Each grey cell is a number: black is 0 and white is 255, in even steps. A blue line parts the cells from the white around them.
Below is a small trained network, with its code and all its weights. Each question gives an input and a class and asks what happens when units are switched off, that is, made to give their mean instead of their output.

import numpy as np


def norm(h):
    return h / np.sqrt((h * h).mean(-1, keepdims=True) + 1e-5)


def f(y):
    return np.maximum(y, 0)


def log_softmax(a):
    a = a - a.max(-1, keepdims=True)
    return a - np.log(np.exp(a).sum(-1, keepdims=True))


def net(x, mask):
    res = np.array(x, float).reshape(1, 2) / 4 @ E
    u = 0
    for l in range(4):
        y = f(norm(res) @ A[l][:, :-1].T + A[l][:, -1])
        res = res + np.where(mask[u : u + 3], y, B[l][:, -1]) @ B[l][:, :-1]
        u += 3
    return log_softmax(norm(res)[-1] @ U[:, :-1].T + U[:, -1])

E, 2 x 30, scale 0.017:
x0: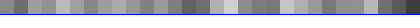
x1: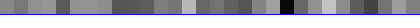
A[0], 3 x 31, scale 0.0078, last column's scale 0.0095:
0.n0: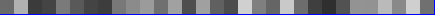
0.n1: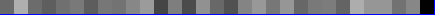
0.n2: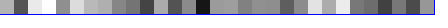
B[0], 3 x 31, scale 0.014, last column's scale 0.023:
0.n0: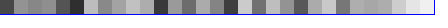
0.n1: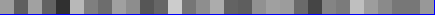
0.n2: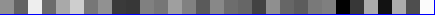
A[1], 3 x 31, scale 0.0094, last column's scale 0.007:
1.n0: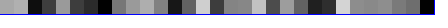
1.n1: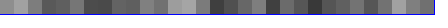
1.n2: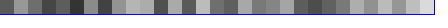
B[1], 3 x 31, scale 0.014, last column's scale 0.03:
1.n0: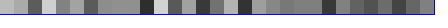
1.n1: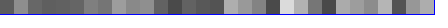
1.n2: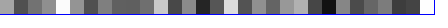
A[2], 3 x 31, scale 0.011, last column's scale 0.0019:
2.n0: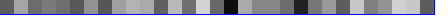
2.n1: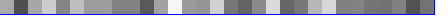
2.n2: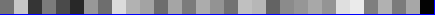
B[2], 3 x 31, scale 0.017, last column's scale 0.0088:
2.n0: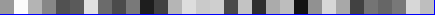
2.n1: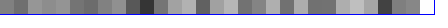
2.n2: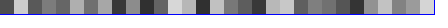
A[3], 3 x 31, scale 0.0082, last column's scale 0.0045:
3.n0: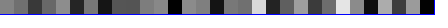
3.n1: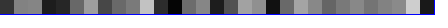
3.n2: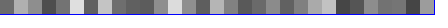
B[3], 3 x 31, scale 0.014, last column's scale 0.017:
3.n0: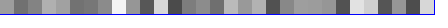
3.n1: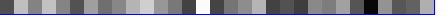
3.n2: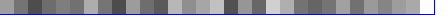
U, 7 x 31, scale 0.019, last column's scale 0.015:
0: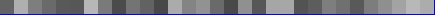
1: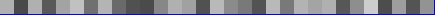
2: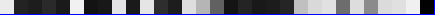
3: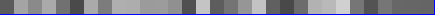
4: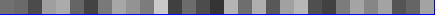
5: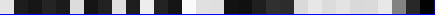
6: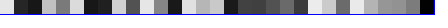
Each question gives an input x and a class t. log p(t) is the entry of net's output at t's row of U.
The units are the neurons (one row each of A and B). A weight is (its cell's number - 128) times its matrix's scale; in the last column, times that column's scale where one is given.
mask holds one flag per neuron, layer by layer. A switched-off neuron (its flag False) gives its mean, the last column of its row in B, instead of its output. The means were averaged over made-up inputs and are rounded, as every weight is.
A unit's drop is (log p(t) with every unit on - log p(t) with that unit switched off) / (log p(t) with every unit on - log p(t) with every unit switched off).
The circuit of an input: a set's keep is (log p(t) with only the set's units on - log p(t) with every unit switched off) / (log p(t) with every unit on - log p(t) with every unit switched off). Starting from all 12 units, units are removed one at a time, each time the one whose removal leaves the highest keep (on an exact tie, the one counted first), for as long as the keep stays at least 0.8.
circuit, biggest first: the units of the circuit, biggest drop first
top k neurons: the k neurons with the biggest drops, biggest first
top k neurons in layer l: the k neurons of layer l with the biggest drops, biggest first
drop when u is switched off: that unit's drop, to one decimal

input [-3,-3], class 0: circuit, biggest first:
0.n0
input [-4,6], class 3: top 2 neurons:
1.n2; 3.n1
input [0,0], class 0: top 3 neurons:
1.n2; 0.n0; 0.n1
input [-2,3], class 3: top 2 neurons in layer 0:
0.n0; 0.n2
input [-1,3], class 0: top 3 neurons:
1.n2; 1.n1; 2.n1
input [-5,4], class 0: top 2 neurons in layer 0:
0.n0; 0.n2
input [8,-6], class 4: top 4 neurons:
0.n2; 2.n2; 3.n2; 2.n0
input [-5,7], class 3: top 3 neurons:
1.n2; 3.n1; 1.n1
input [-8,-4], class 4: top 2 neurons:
1.n2; 0.n2
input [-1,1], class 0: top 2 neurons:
1.n2; 0.n0
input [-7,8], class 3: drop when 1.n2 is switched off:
0.6
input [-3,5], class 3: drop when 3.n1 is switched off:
0.5
